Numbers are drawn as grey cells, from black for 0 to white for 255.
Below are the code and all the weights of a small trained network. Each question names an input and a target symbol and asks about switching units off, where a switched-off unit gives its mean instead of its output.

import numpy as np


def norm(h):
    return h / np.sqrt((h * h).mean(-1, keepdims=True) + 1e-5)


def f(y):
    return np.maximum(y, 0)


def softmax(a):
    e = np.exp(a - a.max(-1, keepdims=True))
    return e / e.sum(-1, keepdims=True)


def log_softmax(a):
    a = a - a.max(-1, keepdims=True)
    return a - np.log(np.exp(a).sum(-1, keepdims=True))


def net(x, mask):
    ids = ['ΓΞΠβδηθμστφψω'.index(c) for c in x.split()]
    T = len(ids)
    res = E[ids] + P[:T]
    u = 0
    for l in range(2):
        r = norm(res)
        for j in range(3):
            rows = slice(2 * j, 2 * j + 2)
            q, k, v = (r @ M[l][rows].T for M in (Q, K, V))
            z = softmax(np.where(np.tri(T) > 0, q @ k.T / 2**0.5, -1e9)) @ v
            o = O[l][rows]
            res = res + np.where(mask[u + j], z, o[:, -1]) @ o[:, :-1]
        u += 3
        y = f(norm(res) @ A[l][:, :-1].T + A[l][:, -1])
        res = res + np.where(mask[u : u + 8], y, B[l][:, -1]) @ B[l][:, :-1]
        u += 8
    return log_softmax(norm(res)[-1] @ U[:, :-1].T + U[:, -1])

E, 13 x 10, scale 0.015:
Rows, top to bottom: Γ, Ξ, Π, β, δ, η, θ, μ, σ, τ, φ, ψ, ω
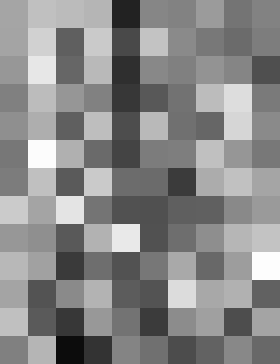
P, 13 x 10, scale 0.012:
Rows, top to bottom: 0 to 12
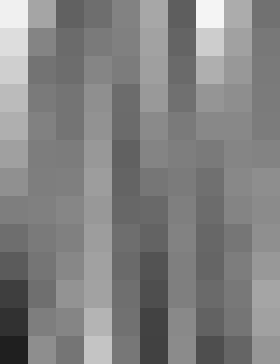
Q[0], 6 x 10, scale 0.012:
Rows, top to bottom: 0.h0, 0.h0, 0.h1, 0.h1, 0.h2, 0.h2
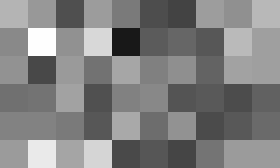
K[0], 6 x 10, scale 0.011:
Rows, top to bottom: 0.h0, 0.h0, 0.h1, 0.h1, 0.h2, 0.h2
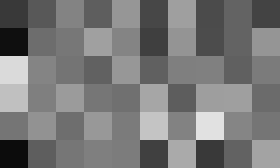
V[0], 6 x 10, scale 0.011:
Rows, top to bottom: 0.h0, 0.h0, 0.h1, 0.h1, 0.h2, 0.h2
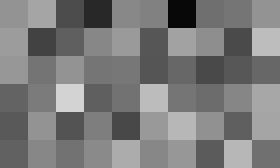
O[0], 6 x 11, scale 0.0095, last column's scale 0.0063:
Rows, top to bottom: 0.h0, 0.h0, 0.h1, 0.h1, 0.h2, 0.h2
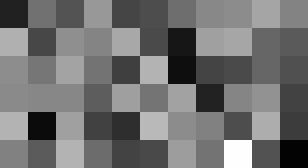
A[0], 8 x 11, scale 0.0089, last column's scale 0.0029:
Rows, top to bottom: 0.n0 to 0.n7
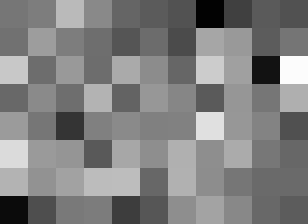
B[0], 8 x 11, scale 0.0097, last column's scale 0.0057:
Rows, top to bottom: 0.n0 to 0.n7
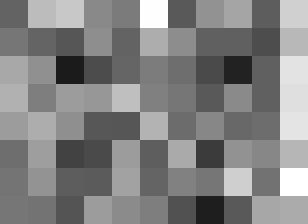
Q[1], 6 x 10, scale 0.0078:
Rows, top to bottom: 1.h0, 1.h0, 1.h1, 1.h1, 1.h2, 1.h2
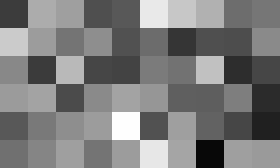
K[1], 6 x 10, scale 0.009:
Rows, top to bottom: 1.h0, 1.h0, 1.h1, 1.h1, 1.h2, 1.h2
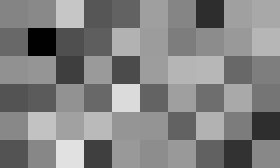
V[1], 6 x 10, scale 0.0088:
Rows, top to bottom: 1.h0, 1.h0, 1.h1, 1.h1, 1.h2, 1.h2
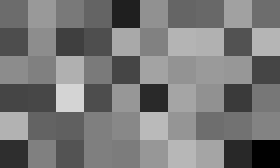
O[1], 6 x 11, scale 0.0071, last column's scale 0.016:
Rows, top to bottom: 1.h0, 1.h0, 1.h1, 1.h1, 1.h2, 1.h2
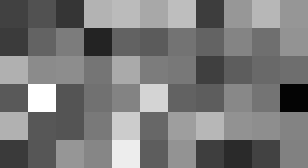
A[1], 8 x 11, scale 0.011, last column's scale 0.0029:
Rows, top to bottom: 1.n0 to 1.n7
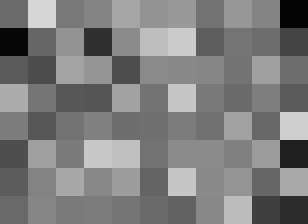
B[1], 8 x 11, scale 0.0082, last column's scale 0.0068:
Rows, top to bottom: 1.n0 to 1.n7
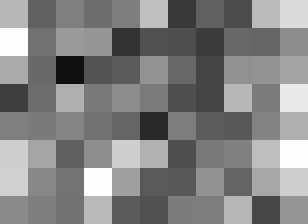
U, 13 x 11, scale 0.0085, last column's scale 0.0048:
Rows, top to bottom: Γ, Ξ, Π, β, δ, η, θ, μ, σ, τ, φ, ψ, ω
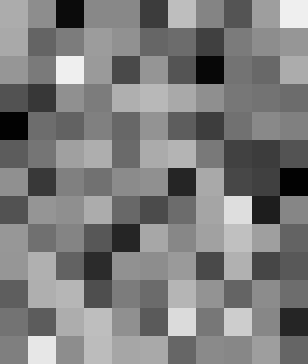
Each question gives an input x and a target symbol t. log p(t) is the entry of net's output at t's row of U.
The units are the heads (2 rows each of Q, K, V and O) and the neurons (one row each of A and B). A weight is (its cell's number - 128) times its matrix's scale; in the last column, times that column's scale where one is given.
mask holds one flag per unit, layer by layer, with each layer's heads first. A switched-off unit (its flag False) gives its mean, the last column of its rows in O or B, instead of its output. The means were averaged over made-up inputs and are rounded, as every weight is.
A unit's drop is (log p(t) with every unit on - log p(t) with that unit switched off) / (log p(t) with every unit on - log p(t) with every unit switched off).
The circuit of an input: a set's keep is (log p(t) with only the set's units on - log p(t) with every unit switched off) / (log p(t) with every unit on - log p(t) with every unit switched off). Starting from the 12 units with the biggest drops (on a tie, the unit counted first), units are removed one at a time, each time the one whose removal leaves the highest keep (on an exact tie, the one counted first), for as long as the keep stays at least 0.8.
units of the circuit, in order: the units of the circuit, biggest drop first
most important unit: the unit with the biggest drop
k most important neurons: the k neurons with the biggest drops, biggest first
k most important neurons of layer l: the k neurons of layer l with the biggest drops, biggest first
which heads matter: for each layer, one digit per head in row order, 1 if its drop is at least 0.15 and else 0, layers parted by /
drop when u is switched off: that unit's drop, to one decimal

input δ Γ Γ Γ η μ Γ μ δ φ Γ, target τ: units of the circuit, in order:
[0.h0; 0.n5; 0.n6]
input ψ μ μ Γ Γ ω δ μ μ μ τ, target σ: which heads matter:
001 / 001
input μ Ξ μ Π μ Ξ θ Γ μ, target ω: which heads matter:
001 / 000
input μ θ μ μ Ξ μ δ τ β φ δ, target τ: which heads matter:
100 / 000
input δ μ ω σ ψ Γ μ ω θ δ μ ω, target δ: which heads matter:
100 / 000
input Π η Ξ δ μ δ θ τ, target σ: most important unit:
1.h2
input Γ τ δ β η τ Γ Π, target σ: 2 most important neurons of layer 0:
[0.n2; 0.n1]
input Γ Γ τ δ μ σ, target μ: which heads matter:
001 / 000
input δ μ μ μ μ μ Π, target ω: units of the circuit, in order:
[0.h2; 0.n2]
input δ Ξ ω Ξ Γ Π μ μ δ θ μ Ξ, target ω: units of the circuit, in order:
[0.n2; 1.h1]
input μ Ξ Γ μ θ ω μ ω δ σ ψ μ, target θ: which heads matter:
100 / 000
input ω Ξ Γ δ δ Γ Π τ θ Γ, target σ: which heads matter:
001 / 001
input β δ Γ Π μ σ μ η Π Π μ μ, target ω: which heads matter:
000 / 000
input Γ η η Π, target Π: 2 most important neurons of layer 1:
[1.n1; 1.n3]
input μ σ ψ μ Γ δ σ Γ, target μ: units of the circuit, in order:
[0.h2]
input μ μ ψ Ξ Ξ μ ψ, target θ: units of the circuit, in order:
[0.h0; 0.h1]
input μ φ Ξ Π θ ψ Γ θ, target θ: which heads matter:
101 / 000
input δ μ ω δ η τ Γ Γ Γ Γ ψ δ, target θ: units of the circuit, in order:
[0.h0; 0.h2]
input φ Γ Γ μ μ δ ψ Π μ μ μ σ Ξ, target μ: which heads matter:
101 / 000
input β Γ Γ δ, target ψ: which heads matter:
001 / 000
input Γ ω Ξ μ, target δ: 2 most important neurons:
[0.n7; 1.n6]
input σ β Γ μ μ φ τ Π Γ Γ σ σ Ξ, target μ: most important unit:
0.h0
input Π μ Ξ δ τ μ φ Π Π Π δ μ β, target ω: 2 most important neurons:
[0.n2; 1.n5]
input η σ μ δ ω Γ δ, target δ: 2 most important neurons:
[0.n7; 1.n6]
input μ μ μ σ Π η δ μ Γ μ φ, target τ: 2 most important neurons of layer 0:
[0.n2; 0.n6]
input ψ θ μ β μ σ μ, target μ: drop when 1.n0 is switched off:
0.1
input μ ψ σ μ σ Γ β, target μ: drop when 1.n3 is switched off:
-0.1
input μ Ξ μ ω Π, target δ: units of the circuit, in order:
[0.h0]
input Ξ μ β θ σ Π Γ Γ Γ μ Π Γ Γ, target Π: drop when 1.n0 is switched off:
-0.1
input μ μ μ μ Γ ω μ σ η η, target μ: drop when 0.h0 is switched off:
0.4
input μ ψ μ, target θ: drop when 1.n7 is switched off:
0.0
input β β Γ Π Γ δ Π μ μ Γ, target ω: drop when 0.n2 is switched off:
0.2
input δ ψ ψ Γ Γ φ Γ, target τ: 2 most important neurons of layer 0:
[0.n5; 0.n6]
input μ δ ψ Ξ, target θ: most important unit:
0.h0
